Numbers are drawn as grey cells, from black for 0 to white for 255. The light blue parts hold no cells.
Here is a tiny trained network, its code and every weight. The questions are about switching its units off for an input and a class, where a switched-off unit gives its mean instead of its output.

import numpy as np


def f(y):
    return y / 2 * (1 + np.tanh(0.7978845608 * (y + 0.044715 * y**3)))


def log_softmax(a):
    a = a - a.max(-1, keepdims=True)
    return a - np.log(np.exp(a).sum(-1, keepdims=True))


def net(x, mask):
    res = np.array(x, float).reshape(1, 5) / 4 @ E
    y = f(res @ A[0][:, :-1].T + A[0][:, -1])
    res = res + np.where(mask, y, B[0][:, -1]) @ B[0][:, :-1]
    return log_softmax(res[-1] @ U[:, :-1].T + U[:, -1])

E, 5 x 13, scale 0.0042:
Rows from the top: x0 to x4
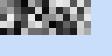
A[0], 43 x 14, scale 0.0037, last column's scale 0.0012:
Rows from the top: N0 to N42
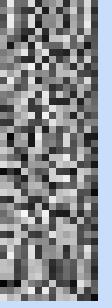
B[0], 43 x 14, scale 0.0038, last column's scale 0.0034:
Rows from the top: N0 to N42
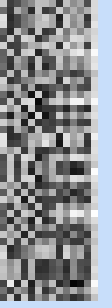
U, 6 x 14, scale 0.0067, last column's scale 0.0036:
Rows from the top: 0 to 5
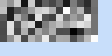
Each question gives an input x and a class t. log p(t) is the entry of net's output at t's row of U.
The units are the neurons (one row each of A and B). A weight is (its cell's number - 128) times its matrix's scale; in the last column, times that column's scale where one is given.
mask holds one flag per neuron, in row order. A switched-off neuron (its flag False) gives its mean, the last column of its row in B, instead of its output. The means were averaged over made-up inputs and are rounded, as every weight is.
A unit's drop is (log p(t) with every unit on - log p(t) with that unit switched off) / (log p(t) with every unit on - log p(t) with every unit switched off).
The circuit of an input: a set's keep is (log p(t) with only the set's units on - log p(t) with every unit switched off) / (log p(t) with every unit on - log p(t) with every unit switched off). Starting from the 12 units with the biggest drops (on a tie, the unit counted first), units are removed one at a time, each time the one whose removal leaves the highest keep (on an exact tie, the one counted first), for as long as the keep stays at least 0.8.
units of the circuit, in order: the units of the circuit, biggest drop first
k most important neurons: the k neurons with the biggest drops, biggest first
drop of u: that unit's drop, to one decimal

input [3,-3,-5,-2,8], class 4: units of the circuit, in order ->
[N40]
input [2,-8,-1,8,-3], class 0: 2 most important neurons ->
[N38; N21]
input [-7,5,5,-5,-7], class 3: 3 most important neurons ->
[N14; N7; N30]
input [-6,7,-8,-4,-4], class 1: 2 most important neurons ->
[N19; N20]
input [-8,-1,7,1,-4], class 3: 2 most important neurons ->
[N14; N30]
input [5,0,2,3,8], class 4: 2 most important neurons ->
[N40; N24]
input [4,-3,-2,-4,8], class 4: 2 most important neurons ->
[N40; N24]
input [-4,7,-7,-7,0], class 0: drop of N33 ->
0.4
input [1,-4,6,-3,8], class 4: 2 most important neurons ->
[N40; N24]
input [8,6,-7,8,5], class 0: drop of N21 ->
0.2
